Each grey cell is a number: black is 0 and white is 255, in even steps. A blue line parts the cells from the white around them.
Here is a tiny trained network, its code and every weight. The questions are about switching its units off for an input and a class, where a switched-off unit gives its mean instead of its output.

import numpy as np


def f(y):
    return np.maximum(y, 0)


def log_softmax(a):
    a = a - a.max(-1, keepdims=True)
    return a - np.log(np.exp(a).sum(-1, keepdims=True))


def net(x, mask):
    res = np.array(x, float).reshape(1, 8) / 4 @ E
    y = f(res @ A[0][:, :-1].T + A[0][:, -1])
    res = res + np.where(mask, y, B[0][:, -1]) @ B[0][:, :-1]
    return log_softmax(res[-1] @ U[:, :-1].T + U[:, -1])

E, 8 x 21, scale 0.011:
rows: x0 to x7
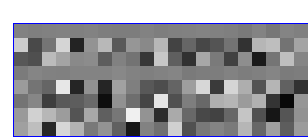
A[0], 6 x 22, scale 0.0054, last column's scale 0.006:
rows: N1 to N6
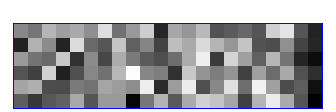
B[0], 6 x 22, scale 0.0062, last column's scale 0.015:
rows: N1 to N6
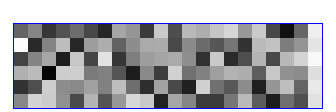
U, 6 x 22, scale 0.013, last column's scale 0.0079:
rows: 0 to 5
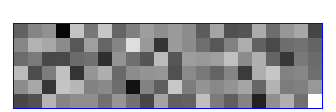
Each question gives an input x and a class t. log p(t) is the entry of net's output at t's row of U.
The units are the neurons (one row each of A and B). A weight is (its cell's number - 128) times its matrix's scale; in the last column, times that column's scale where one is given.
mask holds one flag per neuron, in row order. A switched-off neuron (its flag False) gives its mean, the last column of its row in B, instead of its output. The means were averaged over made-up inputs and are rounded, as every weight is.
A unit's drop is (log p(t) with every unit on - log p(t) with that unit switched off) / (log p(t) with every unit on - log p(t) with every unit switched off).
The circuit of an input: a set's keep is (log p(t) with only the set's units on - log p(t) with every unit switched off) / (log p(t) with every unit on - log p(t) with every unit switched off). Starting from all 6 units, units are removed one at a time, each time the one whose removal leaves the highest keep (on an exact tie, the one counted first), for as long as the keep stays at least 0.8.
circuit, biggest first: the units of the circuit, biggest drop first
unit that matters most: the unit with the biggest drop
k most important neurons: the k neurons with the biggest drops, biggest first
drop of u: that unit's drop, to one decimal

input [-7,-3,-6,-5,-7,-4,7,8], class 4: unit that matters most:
N3
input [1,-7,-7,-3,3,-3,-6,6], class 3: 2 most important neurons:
(N2 N4)
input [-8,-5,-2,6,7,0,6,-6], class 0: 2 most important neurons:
(N3 N6)
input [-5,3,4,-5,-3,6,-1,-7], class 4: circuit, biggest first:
(N4 N1)
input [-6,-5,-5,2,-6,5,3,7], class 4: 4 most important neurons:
(N3 N1 N6 N5)
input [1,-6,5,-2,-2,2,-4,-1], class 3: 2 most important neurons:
(N2 N5)
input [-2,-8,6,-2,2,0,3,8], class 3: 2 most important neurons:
(N2 N4)
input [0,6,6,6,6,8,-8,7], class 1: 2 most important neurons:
(N6 N1)
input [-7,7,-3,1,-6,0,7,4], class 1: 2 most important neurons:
(N3 N2)
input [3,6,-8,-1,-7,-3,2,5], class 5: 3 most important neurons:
(N5 N3 N2)
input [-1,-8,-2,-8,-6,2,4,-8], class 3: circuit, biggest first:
(N2 N3)
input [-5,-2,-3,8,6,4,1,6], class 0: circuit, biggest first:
(N3 N4)
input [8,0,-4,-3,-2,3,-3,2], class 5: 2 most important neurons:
(N1 N3)
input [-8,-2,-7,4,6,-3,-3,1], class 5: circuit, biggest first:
(N5)
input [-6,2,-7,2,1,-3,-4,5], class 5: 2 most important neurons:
(N5 N4)
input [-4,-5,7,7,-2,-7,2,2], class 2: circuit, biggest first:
(N1 N5)
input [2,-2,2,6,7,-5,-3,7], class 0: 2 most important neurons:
(N3 N4)
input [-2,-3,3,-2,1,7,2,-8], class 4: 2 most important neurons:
(N4 N1)
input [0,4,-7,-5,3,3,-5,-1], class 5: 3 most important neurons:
(N5 N2 N1)
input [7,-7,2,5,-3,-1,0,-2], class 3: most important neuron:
(N2)
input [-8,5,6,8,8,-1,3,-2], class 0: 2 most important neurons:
(N3 N5)
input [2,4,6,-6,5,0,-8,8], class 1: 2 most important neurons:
(N6 N4)
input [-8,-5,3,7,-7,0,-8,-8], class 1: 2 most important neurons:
(N6 N3)
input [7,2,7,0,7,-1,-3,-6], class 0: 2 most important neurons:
(N3 N5)
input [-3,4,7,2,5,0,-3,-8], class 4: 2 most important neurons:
(N4 N5)
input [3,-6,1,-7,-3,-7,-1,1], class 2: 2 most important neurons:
(N1 N3)
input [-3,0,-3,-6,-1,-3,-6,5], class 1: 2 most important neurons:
(N6 N4)
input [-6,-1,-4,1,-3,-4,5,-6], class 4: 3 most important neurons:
(N4 N6 N3)
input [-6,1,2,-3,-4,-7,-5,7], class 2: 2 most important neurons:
(N1 N4)
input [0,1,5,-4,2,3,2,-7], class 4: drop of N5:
0.1
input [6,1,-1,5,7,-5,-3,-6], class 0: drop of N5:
0.0
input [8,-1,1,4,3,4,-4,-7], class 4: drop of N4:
0.6
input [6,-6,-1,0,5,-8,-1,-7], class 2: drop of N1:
1.4
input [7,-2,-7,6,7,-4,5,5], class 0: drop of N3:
0.8
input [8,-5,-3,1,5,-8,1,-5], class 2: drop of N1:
1.1
